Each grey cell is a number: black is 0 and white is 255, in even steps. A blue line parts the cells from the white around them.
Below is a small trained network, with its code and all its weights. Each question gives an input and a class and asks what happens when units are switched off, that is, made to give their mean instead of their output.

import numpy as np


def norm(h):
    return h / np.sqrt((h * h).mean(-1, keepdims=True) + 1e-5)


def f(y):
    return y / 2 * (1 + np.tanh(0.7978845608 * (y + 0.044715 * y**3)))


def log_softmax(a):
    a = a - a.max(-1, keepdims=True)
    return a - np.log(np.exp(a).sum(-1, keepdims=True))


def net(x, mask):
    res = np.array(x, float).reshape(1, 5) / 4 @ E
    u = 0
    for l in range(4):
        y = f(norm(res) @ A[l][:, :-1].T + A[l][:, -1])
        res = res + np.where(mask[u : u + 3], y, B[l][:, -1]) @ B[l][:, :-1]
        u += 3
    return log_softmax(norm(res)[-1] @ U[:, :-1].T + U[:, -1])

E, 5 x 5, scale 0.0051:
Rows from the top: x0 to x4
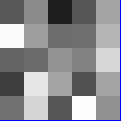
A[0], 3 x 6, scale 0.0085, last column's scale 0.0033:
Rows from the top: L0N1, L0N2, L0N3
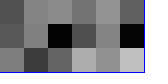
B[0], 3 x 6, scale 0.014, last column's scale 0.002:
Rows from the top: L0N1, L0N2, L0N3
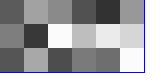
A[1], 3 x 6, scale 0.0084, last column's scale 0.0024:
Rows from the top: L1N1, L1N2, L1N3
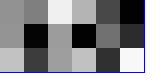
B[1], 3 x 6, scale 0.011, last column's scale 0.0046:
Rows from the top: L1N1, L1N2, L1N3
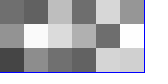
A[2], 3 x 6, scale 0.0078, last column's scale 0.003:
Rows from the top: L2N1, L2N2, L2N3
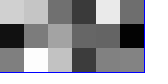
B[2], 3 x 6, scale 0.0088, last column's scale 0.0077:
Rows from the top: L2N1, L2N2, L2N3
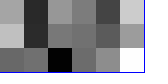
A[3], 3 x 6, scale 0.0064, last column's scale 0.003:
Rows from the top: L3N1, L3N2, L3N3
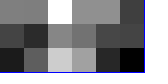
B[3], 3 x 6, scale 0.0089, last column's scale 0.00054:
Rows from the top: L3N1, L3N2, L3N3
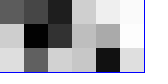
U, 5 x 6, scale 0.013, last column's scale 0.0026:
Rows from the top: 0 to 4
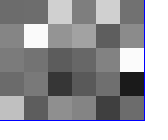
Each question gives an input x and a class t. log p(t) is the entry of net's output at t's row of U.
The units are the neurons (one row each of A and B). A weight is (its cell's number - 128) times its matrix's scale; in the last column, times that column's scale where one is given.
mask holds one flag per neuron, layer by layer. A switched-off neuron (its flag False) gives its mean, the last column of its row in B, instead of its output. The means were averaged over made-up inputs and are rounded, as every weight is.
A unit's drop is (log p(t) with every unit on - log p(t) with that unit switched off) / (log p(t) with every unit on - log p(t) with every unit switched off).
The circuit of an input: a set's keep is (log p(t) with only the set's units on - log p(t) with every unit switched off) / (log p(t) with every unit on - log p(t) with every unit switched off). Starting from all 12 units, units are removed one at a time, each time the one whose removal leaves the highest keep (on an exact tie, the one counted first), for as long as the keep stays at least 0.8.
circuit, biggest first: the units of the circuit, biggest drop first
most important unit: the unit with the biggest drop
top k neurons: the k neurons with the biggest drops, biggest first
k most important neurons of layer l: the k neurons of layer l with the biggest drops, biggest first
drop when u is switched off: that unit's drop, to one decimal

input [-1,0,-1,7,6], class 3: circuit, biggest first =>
L1N2
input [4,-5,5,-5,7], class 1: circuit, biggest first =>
L2N3; L0N3
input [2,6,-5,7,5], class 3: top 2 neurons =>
L1N2; L2N3
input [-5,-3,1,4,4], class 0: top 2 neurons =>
L1N1; L0N3
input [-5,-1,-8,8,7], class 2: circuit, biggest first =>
L2N3; L1N2
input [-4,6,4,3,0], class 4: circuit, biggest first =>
L0N2; L2N1
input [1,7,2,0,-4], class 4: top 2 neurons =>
L2N1; L0N1
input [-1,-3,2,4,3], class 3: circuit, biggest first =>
L0N2; L1N2
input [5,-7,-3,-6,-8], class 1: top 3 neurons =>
L1N2; L2N1; L0N2
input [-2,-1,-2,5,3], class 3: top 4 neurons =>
L0N2; L1N2; L2N3; L0N3
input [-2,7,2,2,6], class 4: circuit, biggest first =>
L1N2; L2N1
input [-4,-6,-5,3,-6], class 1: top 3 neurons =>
L1N2; L0N2; L2N1
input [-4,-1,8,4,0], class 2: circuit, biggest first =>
L0N2; L1N2
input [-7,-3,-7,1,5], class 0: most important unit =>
L1N1
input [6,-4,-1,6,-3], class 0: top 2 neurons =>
L0N2; L0N3
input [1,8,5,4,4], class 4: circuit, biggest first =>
L2N1; L1N3
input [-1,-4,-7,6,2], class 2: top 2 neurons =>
L1N2; L0N3
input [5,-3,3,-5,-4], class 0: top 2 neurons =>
L0N2; L2N1
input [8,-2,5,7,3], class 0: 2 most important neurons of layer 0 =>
L0N2; L0N3
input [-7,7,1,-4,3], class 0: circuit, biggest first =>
L1N3
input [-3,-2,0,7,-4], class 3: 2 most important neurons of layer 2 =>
L2N3; L2N2
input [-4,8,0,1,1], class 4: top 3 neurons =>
L0N2; L2N1; L2N3
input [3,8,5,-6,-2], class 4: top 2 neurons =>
L2N3; L2N1
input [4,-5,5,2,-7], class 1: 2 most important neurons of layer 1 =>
L1N2; L1N3
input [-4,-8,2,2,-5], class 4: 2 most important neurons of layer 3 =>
L3N3; L3N2
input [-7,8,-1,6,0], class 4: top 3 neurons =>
L0N2; L2N1; L1N2
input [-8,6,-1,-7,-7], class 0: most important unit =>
L1N3
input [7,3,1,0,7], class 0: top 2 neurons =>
L0N2; L2N3
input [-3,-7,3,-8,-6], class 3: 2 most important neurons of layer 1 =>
L1N3; L1N2
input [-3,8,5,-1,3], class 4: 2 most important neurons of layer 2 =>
L2N1; L2N3
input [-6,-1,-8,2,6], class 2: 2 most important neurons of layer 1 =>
L1N3; L1N2
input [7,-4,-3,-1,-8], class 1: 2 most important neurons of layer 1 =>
L1N2; L1N1
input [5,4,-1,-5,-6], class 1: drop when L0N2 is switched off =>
0.0
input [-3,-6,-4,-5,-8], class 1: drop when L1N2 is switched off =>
1.2
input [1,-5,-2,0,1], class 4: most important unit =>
L2N3
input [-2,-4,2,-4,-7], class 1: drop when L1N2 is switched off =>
1.0
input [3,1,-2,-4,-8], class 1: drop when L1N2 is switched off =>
1.0
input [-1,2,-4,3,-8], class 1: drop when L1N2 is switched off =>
1.0
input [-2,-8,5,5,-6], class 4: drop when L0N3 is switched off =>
0.1
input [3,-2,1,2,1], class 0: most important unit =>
L0N2
